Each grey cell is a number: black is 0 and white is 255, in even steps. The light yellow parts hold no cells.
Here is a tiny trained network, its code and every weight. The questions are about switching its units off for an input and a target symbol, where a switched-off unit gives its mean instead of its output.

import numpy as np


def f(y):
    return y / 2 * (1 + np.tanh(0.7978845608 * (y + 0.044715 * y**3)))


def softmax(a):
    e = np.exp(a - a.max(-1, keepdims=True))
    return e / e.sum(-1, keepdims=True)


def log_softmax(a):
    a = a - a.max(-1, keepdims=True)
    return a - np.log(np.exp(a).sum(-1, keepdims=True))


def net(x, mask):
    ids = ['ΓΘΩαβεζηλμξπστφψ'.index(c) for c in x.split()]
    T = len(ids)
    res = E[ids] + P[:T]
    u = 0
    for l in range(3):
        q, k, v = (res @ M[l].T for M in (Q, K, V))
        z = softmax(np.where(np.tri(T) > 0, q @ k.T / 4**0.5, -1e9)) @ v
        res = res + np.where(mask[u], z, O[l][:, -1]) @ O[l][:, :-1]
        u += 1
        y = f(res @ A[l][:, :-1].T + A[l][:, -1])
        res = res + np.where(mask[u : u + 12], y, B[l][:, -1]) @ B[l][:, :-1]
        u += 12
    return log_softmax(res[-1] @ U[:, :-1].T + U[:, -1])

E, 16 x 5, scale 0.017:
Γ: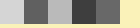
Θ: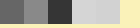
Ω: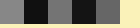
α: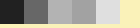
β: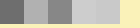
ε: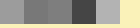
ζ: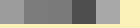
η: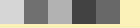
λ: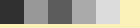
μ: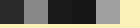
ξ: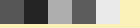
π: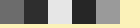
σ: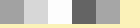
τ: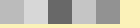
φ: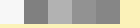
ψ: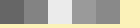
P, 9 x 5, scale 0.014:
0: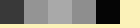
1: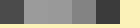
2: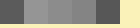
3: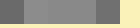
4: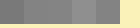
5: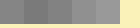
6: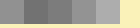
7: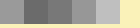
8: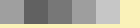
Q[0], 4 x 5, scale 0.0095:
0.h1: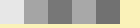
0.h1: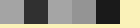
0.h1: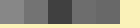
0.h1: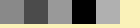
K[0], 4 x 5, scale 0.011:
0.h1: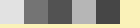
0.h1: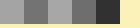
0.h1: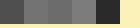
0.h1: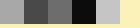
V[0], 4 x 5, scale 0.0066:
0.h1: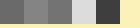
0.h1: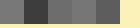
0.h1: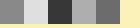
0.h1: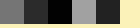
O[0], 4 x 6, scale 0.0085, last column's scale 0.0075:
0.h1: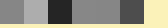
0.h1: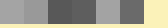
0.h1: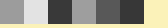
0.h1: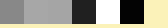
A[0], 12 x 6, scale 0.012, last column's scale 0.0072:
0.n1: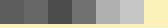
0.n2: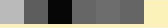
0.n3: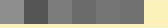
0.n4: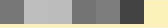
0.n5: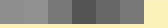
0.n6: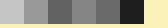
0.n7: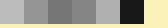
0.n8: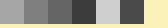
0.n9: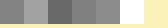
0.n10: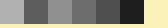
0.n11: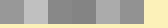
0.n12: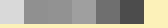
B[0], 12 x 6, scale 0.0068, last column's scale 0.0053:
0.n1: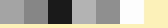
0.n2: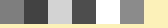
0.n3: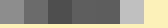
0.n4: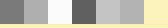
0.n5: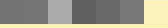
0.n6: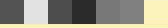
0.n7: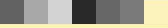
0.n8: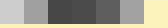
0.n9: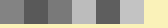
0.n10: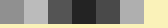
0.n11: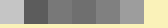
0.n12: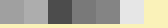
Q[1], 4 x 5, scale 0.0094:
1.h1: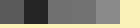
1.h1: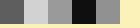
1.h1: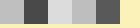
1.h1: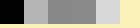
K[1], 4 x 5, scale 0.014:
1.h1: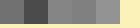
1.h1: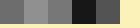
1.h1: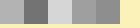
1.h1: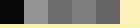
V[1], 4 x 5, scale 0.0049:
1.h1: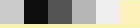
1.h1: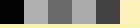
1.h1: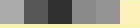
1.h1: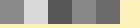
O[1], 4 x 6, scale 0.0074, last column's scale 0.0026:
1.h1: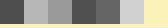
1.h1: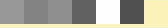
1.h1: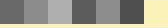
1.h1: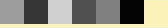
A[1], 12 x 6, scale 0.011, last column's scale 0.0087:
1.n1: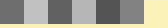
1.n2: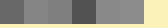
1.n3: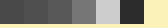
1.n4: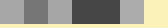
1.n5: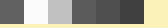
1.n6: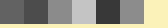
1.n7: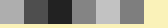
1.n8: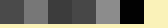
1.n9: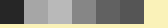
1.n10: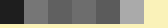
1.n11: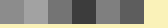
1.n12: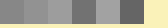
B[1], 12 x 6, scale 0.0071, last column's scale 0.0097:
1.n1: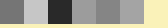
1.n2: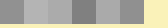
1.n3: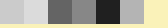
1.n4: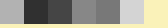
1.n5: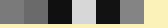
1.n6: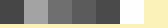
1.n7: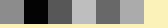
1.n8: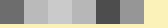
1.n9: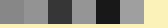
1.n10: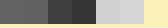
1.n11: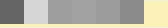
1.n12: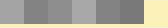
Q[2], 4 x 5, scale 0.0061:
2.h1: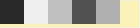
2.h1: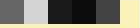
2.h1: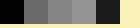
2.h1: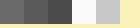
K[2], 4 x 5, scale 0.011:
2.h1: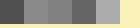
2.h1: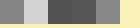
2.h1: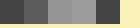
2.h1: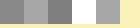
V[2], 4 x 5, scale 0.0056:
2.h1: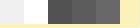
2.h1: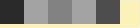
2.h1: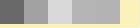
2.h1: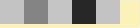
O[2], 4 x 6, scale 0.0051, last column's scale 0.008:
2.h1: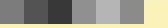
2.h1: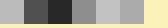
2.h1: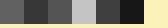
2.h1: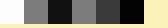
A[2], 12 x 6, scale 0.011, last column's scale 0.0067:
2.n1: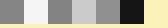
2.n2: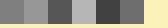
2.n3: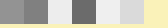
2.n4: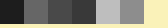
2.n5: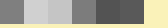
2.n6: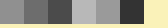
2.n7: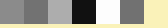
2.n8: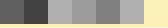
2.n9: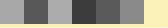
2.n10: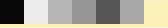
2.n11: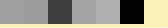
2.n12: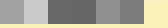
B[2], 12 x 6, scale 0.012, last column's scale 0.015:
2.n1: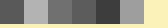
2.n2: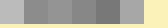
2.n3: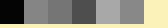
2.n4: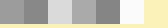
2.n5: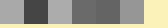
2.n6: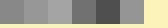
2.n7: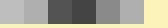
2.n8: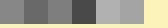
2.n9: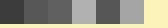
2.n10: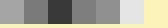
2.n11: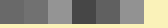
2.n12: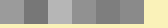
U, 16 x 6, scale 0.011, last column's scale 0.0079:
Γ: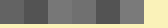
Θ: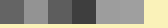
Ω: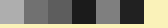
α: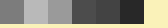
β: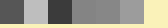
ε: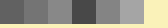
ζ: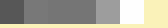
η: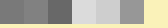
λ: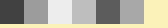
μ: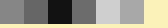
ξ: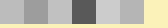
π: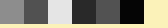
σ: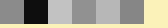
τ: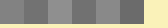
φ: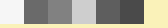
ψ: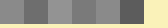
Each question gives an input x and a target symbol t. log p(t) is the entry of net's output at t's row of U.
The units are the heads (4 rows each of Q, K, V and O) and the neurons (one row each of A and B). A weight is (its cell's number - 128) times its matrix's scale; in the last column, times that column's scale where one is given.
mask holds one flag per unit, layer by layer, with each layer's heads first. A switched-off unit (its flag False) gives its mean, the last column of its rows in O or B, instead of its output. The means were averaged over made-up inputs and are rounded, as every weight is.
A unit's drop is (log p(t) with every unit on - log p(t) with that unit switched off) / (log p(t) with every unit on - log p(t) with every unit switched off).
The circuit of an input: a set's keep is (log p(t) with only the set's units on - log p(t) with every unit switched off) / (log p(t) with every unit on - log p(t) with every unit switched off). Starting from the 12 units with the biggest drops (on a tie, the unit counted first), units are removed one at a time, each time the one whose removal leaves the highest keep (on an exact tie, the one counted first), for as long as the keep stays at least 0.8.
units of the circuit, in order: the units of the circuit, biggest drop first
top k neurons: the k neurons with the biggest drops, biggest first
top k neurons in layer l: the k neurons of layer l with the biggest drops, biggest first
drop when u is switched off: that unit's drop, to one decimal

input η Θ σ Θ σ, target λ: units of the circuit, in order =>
1.h1; 2.n10; 2.n7
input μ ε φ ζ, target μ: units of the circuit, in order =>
2.n4; 1.n6
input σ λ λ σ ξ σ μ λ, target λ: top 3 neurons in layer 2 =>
2.n10; 2.n6; 2.n7
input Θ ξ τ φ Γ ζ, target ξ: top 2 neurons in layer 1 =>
1.n8; 1.n3
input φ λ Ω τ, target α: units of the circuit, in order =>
0.h1; 2.n1; 2.n11
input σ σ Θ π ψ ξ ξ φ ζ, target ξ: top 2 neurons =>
2.n4; 1.n10
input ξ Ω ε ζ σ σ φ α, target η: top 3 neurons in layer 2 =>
2.n10; 2.n4; 2.n7
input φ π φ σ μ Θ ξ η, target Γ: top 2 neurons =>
2.n9; 1.n4
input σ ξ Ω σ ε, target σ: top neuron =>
0.n4
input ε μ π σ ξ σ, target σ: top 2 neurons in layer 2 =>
2.n5; 2.n7
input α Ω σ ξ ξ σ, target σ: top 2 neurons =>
1.n3; 2.n8
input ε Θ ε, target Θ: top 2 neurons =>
2.n3; 2.n7
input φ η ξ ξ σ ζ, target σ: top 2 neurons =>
0.n4; 0.n3
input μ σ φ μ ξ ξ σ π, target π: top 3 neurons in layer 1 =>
1.n6; 1.n7; 1.n10
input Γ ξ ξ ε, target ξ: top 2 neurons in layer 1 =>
1.n10; 1.n3
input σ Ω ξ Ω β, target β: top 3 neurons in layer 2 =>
2.n1; 2.n10; 2.n4
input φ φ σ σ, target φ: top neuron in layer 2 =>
2.n2
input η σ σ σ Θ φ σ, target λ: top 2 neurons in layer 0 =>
0.n4; 0.n12
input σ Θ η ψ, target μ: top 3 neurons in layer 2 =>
2.n10; 2.n4; 2.n8
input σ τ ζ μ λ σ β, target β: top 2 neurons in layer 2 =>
2.n1; 2.n4
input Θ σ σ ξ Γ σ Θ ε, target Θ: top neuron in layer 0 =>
0.n2
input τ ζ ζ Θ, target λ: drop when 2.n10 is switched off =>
0.2
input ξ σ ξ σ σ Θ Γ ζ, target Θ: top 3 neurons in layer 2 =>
2.n3; 2.n7; 2.n10
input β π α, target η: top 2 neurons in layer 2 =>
2.n10; 2.n4
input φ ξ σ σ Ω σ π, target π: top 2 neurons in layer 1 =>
1.n10; 1.n6
